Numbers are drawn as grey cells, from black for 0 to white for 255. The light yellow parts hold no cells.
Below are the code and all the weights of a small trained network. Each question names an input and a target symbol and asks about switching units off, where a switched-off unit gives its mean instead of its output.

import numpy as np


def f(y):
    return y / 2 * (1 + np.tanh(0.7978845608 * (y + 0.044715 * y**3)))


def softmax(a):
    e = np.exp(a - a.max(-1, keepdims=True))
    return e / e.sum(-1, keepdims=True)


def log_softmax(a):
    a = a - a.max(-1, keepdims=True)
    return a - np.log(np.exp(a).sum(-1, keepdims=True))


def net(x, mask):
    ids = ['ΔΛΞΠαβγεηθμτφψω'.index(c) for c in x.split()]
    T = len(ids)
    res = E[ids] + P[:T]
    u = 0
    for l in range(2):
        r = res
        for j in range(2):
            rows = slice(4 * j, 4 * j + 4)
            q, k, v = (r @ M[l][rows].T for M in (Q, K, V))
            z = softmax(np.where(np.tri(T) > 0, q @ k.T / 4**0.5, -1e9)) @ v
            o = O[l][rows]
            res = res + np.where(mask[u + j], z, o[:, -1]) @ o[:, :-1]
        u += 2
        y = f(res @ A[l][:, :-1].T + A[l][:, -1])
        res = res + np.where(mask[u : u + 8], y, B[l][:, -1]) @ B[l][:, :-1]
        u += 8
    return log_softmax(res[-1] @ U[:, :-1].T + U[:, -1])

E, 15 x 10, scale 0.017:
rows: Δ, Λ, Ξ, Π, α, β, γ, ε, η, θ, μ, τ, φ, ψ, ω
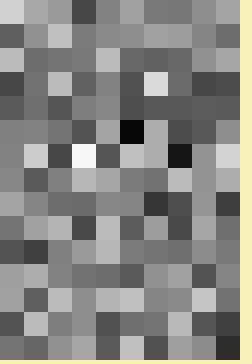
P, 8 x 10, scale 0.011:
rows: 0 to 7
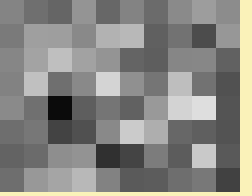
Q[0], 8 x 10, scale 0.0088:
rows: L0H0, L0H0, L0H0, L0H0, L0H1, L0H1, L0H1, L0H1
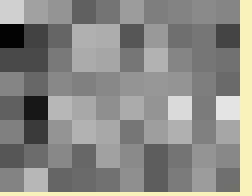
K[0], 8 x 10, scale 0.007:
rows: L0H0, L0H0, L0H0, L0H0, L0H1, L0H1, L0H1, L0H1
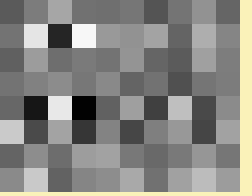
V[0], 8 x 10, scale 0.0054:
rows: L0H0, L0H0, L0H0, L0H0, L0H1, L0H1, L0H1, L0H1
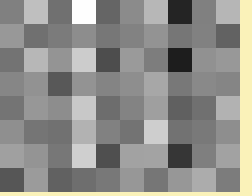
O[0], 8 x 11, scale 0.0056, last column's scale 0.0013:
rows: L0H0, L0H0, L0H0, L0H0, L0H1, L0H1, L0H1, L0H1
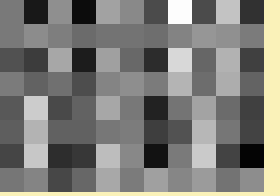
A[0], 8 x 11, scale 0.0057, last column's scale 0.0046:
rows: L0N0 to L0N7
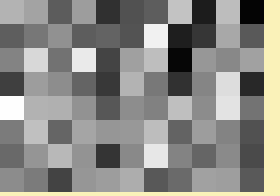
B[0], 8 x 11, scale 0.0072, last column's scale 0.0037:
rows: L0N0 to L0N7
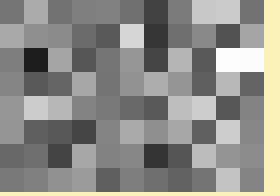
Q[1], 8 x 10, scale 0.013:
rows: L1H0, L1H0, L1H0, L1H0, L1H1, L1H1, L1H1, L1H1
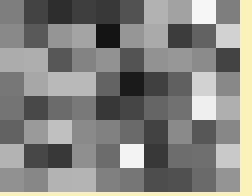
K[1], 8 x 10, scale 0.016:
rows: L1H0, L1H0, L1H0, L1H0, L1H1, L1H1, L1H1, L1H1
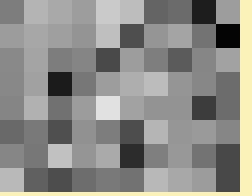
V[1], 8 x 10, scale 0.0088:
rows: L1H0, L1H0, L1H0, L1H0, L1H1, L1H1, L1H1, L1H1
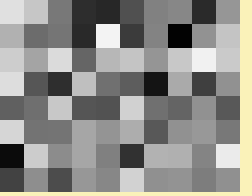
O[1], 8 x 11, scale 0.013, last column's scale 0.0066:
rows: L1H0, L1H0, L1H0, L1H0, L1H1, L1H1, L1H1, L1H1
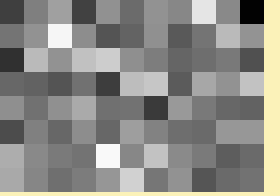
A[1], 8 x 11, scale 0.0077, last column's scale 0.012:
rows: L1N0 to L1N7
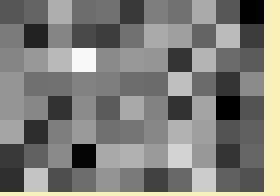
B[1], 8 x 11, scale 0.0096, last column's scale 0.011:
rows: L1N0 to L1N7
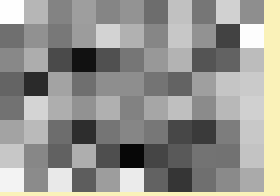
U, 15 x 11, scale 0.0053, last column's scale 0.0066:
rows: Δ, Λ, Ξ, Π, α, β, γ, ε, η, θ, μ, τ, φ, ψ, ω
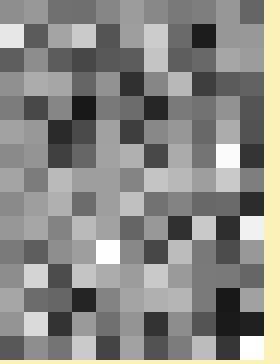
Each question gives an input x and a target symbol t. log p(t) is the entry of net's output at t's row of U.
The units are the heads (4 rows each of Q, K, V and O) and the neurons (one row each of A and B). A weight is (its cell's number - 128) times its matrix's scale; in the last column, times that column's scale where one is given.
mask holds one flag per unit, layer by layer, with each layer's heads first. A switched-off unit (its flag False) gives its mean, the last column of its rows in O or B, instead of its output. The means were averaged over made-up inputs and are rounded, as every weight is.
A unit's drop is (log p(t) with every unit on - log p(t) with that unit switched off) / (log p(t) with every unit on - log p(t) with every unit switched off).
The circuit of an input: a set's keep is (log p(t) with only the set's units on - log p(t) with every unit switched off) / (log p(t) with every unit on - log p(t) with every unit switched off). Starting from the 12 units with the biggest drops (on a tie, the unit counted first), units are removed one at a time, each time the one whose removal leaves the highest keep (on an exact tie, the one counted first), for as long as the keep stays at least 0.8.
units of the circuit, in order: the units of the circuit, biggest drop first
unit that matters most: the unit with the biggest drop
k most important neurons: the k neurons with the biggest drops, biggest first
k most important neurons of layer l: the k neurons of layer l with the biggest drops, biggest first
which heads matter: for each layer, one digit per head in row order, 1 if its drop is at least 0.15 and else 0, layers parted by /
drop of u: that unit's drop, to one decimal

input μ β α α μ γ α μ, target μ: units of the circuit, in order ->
(L0H0 L1N1)
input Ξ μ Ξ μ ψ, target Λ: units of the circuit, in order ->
(L1H0 L1N1)
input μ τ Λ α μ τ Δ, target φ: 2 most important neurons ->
(L0N2 L1N1)
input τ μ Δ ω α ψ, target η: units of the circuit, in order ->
(L1H0 L1N7 L0N4)
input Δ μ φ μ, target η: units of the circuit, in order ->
(L1H0 L1N7 L1N2)
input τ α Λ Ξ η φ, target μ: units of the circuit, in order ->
(L1H0)
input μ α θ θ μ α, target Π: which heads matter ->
00 / 10
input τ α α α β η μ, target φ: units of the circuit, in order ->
(L1H0 L1N1)
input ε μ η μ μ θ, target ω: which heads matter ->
00 / 01
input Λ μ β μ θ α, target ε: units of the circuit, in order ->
(L1H0 L1N0 L1H1 L0H1)
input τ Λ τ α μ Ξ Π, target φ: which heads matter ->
00 / 10
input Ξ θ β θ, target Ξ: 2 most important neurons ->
(L1N2 L1N1)
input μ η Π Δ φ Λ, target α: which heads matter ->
00 / 11
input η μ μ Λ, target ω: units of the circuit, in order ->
(L1H1)
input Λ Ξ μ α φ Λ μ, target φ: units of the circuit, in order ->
(L1H0 L1N1 L0N2 L0H0)
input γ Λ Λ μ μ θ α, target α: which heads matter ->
11 / 00
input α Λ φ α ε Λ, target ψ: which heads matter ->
00 / 10
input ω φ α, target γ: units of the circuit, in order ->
(L1H0 L1N4 L1N3 L1H1)
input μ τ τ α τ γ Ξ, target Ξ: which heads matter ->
01 / 10
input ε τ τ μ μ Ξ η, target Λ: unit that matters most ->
L0N2
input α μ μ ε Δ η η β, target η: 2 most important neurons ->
(L1N7 L0N4)
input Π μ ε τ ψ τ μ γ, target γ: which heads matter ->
00 / 00
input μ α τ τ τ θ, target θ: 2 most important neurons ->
(L0N4 L1N6)
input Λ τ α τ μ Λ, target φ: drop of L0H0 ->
0.1
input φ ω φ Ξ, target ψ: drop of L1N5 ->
0.0
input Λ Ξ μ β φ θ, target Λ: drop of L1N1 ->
0.1
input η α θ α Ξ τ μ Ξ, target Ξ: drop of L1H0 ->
0.4
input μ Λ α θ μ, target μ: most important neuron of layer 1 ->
(L1N3)
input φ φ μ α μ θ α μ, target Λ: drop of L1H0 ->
0.6
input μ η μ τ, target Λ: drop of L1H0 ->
0.8
